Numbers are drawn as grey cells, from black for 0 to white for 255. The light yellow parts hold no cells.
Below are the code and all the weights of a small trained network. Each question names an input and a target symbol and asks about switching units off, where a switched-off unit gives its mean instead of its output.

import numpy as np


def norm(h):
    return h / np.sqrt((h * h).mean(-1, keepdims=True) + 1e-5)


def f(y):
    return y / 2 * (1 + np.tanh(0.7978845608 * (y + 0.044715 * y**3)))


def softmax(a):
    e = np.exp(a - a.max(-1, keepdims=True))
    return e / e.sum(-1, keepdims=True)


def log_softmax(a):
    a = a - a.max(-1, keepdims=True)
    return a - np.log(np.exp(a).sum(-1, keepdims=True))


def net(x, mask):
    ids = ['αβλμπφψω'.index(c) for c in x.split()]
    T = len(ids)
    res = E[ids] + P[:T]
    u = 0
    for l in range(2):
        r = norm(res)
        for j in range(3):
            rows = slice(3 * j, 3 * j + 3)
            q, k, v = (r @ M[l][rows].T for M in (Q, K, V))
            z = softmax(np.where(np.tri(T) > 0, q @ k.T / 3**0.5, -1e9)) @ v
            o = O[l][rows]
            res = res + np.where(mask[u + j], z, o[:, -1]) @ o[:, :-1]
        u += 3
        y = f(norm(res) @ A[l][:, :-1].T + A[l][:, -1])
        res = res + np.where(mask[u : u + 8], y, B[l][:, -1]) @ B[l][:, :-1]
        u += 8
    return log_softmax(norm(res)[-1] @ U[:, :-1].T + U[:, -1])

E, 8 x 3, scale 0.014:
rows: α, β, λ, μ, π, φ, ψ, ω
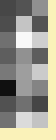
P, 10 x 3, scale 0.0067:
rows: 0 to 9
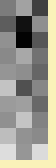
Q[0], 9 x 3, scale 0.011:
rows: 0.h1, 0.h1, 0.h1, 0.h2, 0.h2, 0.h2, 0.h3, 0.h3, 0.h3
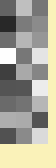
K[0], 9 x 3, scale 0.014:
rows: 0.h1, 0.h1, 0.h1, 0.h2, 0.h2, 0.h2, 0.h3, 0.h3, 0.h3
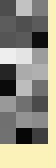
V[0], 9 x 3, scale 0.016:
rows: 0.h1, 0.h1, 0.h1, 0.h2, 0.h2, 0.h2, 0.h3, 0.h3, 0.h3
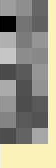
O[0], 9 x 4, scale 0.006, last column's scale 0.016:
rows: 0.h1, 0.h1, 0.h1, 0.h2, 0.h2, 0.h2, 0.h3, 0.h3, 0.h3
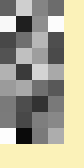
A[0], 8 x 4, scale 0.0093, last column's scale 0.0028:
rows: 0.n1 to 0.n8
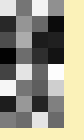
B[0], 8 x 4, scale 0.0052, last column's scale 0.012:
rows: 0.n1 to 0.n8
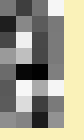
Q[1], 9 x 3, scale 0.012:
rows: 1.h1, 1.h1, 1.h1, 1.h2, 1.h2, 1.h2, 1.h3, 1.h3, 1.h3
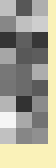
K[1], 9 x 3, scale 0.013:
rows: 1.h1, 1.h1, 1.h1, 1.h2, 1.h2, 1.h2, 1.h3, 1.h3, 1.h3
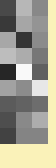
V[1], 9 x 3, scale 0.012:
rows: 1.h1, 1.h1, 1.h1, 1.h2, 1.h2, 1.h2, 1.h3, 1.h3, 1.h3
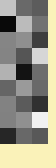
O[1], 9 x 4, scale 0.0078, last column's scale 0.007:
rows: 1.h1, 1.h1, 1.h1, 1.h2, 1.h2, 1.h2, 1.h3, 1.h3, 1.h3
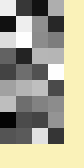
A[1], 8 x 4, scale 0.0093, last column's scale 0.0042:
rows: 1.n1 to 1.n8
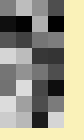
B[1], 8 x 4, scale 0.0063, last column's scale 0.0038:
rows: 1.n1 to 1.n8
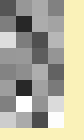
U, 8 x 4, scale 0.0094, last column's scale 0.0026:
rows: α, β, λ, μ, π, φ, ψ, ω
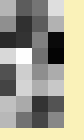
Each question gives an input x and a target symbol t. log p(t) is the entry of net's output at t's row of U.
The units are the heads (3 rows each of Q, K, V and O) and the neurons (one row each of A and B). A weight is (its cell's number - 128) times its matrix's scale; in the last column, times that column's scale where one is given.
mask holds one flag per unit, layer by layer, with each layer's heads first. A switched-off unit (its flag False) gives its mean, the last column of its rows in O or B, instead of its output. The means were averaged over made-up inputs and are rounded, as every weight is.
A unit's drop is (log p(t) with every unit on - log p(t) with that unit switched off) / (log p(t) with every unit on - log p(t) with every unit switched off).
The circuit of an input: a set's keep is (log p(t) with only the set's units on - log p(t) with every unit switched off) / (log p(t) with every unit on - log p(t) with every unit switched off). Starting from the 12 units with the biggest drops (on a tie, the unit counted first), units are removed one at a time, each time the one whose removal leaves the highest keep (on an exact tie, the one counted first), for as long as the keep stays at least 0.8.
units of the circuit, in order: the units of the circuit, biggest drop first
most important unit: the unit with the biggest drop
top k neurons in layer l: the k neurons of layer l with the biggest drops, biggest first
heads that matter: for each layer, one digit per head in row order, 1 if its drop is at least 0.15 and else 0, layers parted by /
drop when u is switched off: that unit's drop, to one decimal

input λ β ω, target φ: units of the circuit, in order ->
[0.h1 1.h1 0.h2]
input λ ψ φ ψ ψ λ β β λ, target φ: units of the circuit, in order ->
[0.h1 1.h1 0.h3]
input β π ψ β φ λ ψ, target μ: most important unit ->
0.h3
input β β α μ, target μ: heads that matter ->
001 / 100
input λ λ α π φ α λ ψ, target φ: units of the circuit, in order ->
[0.h1 1.h1 0.h3]
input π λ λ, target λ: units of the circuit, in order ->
[0.h1 1.h3]
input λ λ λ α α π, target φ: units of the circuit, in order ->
[0.h1 1.h1 0.h2]
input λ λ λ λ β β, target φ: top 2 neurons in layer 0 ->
[0.n1 0.n8]
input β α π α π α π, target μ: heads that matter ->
011 / 100
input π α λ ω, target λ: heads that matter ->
111 / 100
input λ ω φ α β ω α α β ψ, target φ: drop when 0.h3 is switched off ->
0.9
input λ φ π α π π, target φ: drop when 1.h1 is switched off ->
0.9
